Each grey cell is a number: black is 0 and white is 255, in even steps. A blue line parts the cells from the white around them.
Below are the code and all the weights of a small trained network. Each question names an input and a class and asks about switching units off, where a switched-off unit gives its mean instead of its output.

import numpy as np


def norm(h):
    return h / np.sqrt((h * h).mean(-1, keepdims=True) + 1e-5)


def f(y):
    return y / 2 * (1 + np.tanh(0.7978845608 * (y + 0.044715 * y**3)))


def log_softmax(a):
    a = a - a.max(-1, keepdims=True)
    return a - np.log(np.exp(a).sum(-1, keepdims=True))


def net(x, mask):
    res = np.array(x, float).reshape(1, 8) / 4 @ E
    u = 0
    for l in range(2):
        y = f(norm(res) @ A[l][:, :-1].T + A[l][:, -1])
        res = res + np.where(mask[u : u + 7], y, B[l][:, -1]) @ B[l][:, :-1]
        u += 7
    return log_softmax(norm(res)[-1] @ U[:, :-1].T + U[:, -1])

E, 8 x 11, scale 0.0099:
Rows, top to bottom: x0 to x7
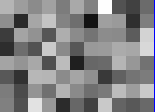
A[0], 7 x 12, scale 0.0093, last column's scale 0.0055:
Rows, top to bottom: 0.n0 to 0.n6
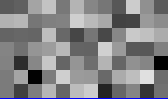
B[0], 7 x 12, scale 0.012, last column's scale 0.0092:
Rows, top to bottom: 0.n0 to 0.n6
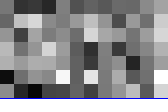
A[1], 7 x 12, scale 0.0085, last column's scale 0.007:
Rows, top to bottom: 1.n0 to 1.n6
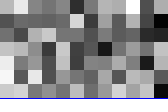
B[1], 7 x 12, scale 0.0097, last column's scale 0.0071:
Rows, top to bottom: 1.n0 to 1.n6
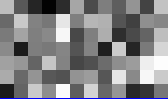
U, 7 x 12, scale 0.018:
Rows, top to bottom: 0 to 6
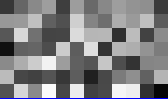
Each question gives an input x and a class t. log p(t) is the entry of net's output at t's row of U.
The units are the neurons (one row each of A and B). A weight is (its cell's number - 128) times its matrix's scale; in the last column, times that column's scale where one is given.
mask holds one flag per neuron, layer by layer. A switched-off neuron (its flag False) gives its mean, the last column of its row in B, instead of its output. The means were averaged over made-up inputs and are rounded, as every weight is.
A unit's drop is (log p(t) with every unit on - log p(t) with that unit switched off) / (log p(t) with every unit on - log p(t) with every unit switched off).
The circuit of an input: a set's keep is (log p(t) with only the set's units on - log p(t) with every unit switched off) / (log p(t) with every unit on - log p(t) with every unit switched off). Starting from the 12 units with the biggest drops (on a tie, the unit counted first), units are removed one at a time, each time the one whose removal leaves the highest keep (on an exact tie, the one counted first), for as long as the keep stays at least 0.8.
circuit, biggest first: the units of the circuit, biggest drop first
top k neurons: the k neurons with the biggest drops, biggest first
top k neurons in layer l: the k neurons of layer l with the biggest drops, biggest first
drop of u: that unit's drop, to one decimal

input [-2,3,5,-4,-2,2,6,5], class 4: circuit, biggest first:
0.n6
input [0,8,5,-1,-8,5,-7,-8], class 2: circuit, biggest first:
0.n1, 0.n5, 1.n3, 1.n4
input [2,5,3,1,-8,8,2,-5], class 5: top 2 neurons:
0.n6, 0.n5
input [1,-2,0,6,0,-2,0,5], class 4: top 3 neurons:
0.n6, 0.n4, 1.n0
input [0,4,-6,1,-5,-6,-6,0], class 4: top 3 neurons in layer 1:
1.n2, 1.n3, 1.n5
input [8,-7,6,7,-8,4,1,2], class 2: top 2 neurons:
0.n1, 1.n3
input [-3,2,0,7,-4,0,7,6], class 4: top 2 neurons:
0.n4, 0.n6
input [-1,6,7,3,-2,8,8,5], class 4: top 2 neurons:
0.n6, 0.n4
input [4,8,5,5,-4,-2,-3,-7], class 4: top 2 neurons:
0.n3, 0.n6
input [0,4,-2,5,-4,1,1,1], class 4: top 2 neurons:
0.n4, 1.n0
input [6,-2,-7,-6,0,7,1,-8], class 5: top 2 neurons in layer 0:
0.n6, 0.n5
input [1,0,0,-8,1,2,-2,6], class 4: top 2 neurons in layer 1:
1.n2, 1.n0
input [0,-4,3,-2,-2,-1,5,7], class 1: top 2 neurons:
0.n5, 1.n5
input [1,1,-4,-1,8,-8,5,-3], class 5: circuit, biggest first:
1.n0
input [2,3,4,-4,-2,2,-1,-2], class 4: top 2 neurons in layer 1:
1.n0, 1.n2
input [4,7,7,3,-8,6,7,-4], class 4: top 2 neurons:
0.n4, 0.n6
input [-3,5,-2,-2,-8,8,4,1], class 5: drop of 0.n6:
0.0
